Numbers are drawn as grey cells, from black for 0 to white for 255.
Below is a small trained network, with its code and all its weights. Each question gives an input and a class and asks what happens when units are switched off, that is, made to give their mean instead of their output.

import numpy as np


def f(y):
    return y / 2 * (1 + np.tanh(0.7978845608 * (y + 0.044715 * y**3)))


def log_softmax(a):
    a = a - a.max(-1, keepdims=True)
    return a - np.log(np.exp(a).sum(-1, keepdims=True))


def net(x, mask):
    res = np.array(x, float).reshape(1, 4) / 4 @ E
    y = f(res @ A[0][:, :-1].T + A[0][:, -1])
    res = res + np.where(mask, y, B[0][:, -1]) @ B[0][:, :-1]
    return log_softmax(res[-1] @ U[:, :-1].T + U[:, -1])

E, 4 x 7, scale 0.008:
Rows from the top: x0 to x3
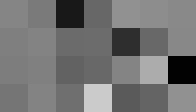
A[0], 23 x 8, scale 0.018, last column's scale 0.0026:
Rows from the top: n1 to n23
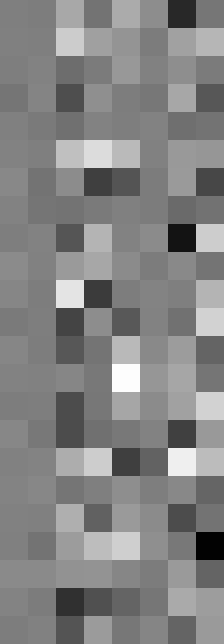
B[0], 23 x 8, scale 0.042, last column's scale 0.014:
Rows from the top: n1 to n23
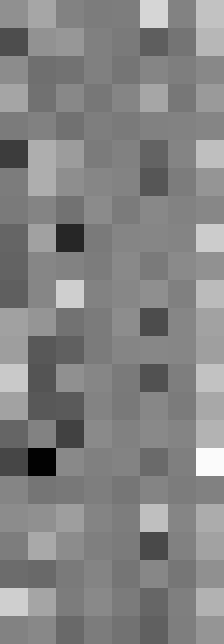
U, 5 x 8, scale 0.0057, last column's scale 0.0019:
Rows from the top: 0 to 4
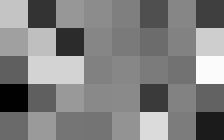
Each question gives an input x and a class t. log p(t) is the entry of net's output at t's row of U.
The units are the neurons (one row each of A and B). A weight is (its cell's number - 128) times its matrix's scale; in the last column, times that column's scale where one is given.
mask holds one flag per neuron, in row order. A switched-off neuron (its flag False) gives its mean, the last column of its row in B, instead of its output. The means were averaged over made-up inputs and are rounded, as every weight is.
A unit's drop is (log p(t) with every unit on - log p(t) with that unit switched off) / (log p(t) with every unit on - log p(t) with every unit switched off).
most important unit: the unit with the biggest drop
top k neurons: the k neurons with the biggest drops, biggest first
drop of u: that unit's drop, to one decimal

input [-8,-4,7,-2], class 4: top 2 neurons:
n1, n9
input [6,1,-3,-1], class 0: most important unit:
n9
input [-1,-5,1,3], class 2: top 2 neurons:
n17, n16
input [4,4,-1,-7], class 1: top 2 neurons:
n17, n14
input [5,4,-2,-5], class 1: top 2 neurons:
n17, n14
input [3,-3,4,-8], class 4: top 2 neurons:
n1, n19
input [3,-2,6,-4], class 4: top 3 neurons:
n1, n19, n22
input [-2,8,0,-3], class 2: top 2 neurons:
n17, n14
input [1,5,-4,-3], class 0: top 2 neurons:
n6, n22
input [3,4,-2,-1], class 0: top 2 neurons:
n9, n1
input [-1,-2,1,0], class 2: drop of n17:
1.3
